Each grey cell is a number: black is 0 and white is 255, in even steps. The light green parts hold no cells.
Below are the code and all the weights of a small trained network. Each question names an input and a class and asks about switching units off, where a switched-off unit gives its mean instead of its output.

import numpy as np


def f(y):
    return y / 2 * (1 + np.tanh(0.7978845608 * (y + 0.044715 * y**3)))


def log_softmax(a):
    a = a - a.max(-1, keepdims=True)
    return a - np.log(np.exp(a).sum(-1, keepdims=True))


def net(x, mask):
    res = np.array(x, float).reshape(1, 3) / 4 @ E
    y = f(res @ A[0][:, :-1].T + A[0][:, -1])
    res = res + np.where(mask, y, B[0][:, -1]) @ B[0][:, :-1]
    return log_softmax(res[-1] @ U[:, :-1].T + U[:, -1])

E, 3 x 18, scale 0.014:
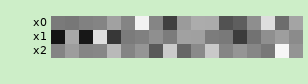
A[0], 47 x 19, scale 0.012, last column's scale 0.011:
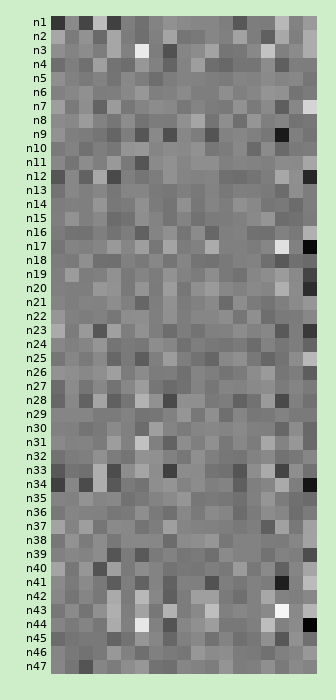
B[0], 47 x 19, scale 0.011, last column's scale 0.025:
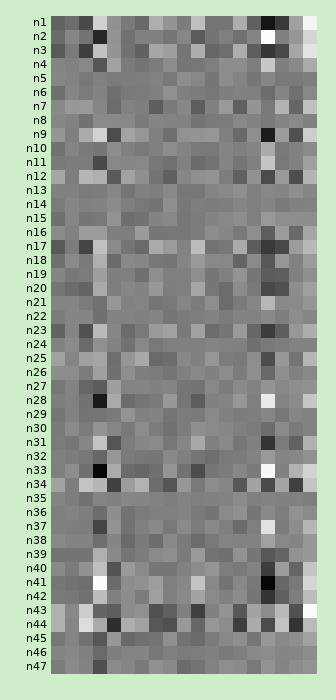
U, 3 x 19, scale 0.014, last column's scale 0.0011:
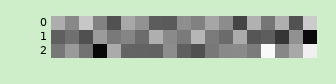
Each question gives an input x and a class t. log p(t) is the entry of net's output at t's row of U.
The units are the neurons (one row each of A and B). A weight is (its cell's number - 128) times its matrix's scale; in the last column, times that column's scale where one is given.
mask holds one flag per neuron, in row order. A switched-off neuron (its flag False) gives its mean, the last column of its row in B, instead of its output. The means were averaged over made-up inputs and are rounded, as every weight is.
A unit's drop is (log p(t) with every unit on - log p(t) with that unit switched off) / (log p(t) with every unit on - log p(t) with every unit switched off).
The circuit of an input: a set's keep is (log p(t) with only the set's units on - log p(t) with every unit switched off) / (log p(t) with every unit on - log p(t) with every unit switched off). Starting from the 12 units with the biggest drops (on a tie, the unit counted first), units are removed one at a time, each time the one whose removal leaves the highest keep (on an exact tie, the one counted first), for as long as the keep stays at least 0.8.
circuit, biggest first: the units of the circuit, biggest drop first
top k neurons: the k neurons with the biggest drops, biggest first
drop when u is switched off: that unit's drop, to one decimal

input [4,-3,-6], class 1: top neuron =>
n43
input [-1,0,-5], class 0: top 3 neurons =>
n1, n3, n17
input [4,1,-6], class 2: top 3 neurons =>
n33, n28, n1
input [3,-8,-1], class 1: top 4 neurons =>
n43, n23, n3, n34
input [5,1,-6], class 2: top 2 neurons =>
n33, n28
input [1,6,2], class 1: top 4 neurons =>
n1, n44, n7, n9
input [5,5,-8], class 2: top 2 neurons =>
n33, n28
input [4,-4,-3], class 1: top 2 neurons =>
n43, n3
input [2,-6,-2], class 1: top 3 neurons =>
n43, n23, n34
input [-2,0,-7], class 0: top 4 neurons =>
n1, n3, n9, n17
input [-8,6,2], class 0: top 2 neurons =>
n34, n3
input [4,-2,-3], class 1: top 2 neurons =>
n43, n3
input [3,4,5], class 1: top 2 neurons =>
n1, n17
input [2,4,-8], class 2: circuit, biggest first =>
n33
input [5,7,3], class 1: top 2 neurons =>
n1, n3
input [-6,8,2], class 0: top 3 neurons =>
n34, n12, n3
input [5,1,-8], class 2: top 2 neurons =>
n33, n28
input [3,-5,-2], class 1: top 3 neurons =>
n43, n3, n23
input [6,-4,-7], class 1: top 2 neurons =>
n3, n43
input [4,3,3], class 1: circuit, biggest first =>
n3
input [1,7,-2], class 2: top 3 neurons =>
n33, n28, n3
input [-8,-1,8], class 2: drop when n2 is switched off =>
0.1
